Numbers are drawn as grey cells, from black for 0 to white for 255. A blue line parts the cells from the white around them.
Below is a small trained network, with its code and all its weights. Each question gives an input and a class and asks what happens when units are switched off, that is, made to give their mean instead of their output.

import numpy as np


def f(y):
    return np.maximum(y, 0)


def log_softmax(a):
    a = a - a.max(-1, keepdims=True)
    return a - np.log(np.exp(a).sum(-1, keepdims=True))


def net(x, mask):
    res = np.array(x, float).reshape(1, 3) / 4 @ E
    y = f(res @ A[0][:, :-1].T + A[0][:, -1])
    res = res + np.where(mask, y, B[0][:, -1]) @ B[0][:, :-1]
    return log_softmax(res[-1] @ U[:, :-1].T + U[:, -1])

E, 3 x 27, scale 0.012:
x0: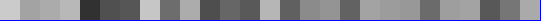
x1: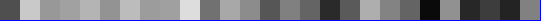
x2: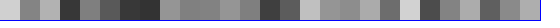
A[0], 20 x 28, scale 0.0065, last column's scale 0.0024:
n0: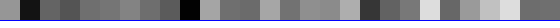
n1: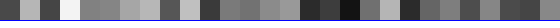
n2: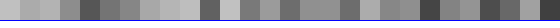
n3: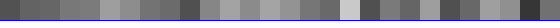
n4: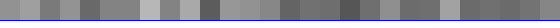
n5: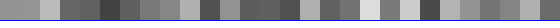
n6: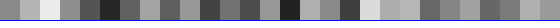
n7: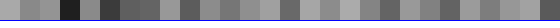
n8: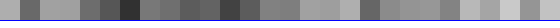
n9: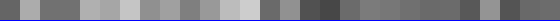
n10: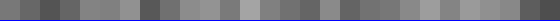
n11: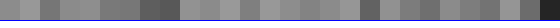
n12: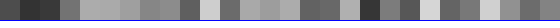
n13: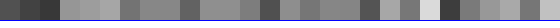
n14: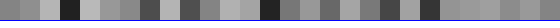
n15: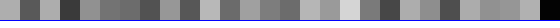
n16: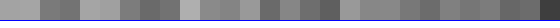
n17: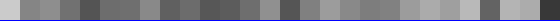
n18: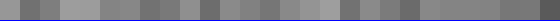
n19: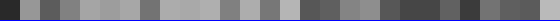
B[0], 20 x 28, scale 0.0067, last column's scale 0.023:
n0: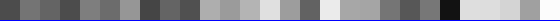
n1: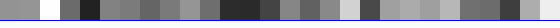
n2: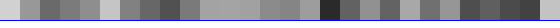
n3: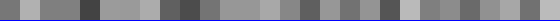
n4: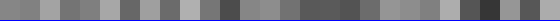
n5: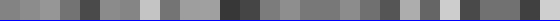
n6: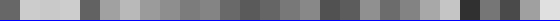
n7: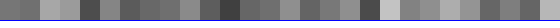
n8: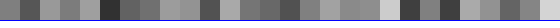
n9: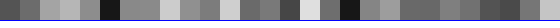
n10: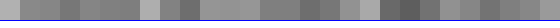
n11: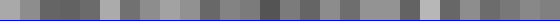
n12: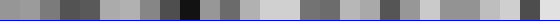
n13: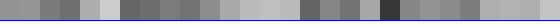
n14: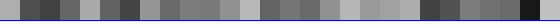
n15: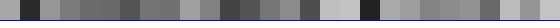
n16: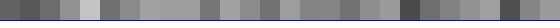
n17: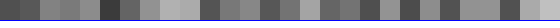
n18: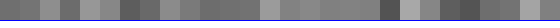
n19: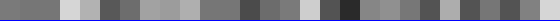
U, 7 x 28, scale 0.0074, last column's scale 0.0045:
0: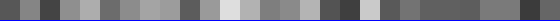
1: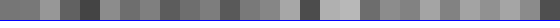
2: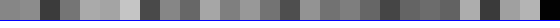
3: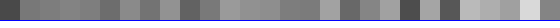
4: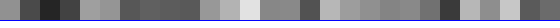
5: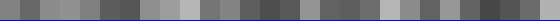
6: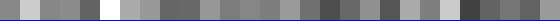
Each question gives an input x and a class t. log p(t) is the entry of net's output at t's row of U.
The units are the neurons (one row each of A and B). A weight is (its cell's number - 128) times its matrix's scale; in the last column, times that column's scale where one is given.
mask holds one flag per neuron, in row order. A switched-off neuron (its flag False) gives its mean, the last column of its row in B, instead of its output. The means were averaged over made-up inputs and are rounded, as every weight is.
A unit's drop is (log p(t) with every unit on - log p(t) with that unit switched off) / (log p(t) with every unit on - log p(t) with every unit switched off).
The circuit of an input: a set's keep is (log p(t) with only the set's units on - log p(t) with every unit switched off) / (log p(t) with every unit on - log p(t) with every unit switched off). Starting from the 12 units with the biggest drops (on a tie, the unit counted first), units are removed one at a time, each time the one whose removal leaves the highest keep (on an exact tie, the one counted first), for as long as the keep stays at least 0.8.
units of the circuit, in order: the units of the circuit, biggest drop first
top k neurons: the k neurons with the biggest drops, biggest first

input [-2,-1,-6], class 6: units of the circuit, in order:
[n8]
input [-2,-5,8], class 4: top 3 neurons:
[n1, n14, n0]
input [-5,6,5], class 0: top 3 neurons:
[n1, n15, n7]
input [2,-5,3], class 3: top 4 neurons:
[n1, n8, n17, n12]
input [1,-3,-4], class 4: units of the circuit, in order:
[n6, n1]
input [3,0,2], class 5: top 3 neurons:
[n12, n13, n3]
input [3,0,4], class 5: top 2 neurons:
[n12, n13]
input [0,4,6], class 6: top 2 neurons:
[n8, n17]
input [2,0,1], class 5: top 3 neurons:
[n12, n0, n13]
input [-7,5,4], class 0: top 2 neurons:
[n1, n15]
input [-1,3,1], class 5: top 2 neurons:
[n0, n12]
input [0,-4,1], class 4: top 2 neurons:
[n1, n6]
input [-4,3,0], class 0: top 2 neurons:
[n15, n7]
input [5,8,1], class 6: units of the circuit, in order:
[n2]
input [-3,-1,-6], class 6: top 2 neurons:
[n8, n15]
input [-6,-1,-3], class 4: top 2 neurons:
[n6, n12]
